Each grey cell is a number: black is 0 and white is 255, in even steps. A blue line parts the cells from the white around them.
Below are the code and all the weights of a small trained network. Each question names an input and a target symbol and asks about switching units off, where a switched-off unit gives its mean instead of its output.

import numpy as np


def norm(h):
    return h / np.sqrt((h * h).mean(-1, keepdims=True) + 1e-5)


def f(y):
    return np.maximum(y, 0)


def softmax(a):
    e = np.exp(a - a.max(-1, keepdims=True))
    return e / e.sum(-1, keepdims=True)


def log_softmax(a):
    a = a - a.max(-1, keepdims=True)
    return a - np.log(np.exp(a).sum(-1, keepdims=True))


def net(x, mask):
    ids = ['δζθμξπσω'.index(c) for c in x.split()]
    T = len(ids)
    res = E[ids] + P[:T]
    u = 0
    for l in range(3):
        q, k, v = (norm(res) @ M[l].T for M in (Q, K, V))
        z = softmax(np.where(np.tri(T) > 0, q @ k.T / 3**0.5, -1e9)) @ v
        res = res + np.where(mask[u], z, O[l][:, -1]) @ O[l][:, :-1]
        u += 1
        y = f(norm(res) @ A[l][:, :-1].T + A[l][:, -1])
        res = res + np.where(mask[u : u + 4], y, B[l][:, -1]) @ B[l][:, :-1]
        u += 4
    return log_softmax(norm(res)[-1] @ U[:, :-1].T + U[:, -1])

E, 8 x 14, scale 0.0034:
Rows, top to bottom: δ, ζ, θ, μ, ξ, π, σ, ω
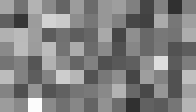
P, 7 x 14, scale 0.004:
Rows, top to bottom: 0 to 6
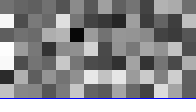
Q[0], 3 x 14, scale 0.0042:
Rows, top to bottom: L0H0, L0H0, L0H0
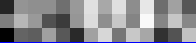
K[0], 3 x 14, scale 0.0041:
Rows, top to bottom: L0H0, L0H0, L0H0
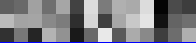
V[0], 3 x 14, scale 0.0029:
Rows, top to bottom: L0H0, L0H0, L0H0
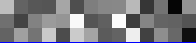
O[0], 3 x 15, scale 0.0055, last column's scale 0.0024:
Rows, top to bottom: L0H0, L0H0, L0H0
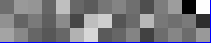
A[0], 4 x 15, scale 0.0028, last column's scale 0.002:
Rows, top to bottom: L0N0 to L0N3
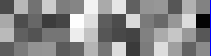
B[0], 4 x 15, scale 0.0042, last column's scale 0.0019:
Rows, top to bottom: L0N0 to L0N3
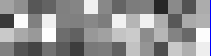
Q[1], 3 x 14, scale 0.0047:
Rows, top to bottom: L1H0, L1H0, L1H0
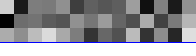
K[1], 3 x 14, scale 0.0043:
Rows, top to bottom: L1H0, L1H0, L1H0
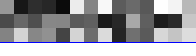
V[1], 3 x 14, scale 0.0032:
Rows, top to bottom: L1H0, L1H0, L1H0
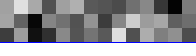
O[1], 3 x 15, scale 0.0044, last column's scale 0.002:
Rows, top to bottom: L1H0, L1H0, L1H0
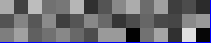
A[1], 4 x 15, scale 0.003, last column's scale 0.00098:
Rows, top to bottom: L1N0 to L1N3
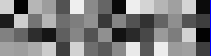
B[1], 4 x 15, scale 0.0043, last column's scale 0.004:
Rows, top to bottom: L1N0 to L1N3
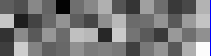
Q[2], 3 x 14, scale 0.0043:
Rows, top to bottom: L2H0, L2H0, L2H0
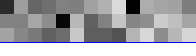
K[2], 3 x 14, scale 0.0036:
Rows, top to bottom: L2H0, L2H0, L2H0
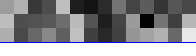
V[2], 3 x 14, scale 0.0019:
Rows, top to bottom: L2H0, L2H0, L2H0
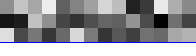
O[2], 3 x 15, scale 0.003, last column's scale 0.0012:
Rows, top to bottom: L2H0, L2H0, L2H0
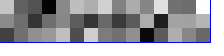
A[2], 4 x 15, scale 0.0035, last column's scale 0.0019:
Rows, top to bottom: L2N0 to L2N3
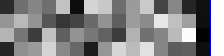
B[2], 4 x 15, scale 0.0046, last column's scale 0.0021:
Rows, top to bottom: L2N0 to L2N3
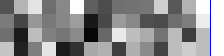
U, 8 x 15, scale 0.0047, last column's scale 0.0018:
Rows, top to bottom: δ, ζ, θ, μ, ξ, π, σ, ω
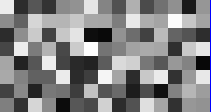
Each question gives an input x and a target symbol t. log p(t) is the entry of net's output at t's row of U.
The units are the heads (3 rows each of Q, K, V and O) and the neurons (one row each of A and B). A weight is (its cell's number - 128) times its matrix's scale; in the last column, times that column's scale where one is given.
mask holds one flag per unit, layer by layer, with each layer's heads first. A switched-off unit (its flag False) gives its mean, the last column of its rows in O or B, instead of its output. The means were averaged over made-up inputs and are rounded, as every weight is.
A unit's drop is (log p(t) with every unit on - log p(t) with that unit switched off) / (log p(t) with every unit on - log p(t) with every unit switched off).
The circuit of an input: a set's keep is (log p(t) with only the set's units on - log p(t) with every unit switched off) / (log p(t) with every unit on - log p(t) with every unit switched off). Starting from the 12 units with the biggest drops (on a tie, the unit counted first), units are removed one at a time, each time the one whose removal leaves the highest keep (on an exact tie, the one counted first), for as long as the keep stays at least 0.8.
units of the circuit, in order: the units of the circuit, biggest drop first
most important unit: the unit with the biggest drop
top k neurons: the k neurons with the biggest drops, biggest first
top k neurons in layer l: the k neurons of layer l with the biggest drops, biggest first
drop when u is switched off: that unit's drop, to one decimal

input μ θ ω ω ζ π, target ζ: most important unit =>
L0N0
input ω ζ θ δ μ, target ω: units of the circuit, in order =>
(L1N0; L0H0)
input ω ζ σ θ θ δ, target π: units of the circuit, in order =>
(L1H0; L0H0)
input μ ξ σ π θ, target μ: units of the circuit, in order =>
(L0H0; L0N1)
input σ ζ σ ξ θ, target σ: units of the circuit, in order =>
(L1H0; L1N2)
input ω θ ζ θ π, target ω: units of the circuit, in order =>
(L1N0; L0H0)
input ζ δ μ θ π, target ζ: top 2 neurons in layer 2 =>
(L2N2; L2N0)
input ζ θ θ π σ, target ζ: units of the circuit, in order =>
(L1H0; L0H0; L2N2; L2N0)
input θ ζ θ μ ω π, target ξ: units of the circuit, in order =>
(L0H0; L2N3)
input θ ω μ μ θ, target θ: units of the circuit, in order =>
(L0H0; L1N3)
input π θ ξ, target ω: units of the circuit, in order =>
(L0H0; L2N3; L2N0)
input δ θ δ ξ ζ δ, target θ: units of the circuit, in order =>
(L0H0; L2N0)
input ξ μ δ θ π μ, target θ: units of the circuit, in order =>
(L2N0; L0H0)
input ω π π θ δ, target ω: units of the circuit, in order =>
(L1N0; L0H0)
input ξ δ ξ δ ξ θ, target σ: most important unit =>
L1H0
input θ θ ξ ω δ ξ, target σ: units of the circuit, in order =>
(L1H0; L0N0)
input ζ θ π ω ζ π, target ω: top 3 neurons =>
(L2N3; L2N0; L0N3)
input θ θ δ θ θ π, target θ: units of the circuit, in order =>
(L0H0; L2N0)
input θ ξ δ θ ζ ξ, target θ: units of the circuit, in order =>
(L2N0; L0H0)
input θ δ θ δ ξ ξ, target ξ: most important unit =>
L0H0
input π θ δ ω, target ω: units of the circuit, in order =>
(L0H0; L1N0)
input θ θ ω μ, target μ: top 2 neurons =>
(L0N1; L1N3)
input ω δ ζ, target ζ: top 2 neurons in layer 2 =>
(L2N0; L2N3)
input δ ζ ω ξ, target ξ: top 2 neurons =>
(L0N2; L2N2)
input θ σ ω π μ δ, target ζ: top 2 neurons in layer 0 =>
(L0N0; L0N3)
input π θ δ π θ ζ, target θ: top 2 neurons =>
(L2N0; L0N3)
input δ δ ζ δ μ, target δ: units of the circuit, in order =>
(L0H0)
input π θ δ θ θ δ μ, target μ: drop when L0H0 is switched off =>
0.9
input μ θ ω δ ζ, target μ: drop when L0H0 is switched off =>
1.1
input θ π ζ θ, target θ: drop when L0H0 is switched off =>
0.2
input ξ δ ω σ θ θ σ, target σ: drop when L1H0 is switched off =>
0.7
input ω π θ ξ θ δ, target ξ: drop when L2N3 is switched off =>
0.3
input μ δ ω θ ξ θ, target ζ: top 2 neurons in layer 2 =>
(L2N3; L2N0)
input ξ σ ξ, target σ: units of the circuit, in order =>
(L1H0)
